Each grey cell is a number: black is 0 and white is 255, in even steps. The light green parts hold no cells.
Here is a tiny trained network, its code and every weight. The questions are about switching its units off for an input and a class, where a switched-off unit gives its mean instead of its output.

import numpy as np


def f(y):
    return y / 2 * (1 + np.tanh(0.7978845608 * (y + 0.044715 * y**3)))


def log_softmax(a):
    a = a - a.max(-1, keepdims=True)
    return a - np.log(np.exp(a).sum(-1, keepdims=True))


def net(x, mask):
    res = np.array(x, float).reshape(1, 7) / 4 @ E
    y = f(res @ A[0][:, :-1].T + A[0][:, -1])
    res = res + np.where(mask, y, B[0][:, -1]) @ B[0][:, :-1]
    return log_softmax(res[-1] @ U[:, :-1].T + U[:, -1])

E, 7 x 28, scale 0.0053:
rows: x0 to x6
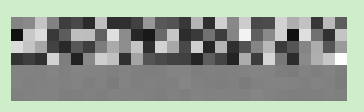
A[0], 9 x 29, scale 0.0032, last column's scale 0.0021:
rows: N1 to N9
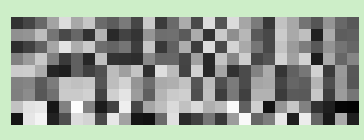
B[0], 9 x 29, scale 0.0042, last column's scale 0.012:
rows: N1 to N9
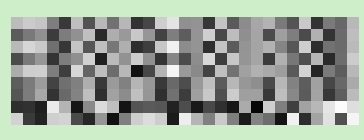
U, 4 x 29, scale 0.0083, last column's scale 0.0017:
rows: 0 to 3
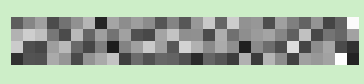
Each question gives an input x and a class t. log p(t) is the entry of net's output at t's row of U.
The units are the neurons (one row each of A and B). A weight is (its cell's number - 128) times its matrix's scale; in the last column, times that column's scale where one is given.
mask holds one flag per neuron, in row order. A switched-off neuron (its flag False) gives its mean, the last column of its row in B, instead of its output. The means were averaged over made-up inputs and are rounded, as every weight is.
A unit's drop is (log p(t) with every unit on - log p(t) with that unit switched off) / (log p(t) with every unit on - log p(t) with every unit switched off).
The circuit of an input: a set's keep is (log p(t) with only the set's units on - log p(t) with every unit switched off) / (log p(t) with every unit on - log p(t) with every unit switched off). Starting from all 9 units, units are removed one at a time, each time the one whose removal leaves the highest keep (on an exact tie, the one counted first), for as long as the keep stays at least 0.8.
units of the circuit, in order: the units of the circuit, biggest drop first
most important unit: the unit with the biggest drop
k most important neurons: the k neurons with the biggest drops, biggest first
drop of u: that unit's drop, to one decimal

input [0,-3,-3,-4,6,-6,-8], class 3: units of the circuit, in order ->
[N9; N8]
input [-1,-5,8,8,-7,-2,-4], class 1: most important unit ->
N5
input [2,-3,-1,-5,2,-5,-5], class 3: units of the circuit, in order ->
[N8; N9]
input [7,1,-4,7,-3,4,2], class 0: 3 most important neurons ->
[N8; N4; N2]
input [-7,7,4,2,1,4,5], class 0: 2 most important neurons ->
[N7; N6]
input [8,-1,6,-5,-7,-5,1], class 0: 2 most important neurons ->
[N4; N2]
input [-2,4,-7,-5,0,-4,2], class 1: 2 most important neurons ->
[N3; N1]
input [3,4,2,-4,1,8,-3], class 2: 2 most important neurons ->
[N9; N7]
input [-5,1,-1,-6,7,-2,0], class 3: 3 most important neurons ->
[N8; N4; N2]
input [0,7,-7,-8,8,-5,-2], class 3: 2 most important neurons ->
[N8; N5]
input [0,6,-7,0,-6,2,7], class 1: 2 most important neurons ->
[N3; N1]
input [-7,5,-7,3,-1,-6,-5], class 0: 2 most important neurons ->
[N7; N6]
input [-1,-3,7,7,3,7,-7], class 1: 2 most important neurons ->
[N8; N5]
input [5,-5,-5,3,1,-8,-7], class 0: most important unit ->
N9
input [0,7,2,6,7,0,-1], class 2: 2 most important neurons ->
[N9; N8]
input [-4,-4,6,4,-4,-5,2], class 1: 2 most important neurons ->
[N9; N5]
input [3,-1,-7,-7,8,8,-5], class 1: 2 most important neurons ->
[N1; N3]
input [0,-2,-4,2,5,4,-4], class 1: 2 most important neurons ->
[N9; N8]
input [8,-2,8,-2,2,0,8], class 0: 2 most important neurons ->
[N4; N2]
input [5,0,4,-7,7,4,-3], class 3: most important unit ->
N8
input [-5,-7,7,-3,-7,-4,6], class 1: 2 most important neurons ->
[N5; N9]
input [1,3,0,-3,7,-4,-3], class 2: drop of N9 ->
0.3
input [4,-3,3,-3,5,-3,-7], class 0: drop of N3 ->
0.1
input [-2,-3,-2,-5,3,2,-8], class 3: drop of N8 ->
0.5
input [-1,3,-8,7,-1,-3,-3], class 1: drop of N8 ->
0.2
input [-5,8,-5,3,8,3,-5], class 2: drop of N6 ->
0.0
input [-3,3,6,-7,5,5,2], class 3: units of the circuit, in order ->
[N8]
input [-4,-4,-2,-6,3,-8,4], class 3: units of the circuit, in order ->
[N8; N9]
